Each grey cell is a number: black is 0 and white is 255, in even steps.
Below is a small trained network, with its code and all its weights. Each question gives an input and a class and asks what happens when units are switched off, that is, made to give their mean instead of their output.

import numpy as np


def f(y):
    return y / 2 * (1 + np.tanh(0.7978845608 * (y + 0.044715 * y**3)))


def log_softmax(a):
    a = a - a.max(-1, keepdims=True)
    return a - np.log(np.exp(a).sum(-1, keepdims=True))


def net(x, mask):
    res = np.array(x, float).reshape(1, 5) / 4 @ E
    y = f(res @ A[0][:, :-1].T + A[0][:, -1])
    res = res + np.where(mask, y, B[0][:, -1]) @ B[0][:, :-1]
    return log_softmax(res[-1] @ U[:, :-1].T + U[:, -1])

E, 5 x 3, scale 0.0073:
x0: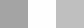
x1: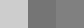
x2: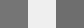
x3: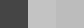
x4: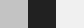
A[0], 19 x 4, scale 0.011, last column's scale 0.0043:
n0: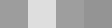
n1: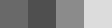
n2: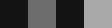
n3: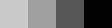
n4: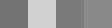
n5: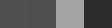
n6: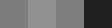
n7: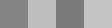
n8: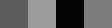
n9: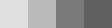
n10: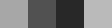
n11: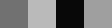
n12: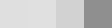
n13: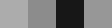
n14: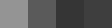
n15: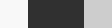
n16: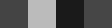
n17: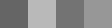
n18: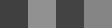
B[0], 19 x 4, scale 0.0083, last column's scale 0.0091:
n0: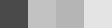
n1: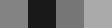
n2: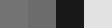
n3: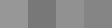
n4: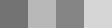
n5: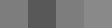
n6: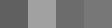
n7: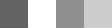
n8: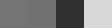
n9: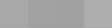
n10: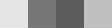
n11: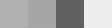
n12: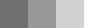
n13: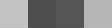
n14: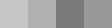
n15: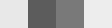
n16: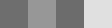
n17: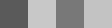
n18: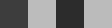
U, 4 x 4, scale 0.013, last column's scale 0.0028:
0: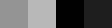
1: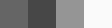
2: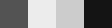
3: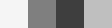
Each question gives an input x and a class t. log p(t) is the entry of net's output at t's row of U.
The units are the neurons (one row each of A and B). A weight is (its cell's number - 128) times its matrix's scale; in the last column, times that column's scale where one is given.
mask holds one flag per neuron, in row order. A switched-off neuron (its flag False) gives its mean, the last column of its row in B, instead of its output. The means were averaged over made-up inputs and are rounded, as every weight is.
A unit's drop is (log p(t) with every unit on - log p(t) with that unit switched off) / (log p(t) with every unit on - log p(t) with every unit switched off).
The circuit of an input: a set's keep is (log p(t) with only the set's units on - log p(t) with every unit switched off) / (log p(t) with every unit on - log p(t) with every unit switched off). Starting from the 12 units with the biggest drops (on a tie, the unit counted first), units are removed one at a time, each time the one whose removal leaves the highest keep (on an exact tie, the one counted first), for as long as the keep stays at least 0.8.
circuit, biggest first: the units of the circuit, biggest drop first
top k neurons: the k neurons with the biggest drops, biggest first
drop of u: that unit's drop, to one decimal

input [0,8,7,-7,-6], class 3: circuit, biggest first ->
[n13]
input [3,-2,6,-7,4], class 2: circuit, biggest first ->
[n2 n8]
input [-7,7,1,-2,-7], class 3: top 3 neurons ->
[n15 n10 n13]
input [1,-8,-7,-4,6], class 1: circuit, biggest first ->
[n11 n1]
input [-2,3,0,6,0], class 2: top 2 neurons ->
[n15 n2]
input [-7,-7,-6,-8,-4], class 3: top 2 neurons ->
[n15 n10]
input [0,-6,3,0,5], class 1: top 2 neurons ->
[n7 n0]
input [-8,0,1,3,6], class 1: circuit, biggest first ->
[n11 n1]
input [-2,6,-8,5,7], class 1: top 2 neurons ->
[n11 n10]
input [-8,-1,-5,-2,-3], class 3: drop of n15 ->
0.1
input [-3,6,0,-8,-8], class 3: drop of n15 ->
0.2
